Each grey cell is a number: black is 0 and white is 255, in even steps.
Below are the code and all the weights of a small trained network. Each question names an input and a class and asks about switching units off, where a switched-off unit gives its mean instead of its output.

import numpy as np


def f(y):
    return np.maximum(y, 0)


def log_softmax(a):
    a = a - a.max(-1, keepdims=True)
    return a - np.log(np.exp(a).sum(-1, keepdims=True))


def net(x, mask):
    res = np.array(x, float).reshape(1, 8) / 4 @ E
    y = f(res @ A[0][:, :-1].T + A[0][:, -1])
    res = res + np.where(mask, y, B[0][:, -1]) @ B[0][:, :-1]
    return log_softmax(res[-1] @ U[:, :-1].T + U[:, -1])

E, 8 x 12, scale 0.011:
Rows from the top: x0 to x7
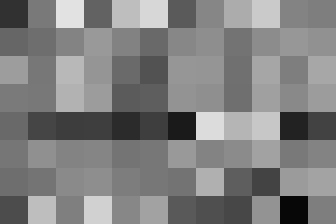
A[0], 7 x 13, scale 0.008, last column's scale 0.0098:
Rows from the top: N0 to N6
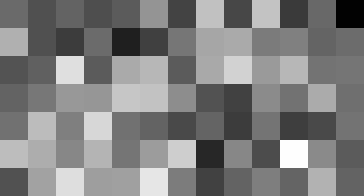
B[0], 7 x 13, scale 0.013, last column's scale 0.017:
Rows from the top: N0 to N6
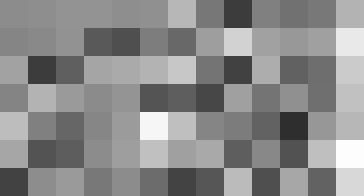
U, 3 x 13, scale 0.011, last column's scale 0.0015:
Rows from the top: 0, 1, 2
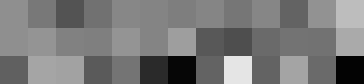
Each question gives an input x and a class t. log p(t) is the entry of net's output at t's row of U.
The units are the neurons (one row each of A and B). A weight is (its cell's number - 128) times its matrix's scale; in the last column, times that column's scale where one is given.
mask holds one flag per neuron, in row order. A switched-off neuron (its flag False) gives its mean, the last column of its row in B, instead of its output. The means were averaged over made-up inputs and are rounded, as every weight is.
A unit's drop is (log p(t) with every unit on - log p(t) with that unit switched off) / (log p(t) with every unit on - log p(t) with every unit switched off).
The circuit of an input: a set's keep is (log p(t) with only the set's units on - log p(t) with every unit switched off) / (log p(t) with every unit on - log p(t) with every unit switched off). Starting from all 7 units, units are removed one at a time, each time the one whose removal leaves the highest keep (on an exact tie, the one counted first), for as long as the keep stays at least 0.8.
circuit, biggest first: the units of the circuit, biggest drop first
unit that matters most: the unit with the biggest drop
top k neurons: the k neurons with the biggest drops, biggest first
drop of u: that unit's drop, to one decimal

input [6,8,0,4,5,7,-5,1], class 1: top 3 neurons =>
[N0 N1 N5]
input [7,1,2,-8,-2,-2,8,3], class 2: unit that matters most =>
N6
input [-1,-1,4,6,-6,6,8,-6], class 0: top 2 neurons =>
[N5 N0]
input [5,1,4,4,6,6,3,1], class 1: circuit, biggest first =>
[N0 N5]
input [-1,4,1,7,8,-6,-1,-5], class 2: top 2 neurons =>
[N1 N5]
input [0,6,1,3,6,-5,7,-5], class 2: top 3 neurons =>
[N5 N1 N4]
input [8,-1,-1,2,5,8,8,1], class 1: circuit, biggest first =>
[N0 N1]
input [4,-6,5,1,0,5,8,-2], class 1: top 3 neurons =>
[N1 N5 N2]
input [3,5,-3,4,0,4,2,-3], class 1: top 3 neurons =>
[N1 N5 N2]
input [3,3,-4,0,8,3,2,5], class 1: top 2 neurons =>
[N0 N5]
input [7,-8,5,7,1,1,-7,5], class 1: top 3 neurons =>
[N2 N1 N4]
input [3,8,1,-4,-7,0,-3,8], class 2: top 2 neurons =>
[N6 N3]
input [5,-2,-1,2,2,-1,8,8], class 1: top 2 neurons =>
[N4 N1]
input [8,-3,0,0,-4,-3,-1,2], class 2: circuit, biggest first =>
[N6]
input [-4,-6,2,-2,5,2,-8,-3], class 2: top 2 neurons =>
[N5 N1]
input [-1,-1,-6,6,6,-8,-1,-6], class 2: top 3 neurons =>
[N5 N1 N4]
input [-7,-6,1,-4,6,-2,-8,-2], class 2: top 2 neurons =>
[N1 N5]
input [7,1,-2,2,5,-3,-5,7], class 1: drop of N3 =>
0.0
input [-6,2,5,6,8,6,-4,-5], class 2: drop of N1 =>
0.3
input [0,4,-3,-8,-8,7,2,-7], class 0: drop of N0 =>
0.2
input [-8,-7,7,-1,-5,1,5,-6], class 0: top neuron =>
[N5]
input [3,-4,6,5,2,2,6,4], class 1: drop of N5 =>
0.3
